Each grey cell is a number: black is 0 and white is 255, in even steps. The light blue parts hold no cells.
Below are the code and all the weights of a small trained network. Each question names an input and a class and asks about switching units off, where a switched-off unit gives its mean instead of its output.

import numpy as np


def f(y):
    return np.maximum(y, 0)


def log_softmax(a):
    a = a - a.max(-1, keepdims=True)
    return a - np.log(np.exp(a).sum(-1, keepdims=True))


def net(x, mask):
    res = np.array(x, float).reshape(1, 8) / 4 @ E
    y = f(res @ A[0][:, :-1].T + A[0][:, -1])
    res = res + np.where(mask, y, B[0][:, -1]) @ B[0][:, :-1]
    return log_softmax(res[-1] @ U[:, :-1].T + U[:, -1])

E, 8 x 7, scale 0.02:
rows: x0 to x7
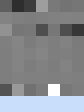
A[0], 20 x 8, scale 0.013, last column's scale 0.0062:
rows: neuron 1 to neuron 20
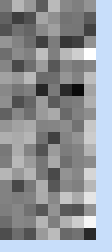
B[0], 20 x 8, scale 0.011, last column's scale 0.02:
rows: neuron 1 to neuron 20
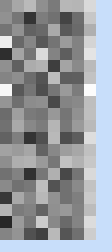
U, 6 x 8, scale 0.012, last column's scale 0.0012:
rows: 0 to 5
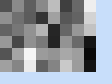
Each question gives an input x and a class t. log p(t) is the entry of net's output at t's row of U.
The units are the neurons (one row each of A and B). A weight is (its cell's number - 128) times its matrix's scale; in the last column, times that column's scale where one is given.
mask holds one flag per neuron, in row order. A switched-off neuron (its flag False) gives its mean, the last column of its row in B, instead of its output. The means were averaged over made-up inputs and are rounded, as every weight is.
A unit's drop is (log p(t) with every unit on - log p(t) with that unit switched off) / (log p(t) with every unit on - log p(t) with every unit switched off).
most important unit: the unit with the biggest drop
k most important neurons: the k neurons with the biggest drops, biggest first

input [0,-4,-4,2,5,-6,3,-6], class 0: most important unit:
neuron 12
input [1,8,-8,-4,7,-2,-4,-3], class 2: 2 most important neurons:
neuron 20; neuron 16
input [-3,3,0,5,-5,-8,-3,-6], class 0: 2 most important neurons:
neuron 8; neuron 4
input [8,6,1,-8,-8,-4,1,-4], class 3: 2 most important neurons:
neuron 5; neuron 19
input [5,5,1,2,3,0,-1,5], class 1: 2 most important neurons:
neuron 5; neuron 19
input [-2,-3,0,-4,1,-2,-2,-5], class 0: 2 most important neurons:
neuron 8; neuron 4
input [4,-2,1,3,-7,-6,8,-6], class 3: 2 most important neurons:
neuron 5; neuron 19
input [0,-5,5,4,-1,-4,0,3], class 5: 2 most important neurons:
neuron 12; neuron 15
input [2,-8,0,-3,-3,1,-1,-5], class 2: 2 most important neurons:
neuron 8; neuron 4
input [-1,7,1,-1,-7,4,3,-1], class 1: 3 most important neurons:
neuron 5; neuron 19; neuron 17
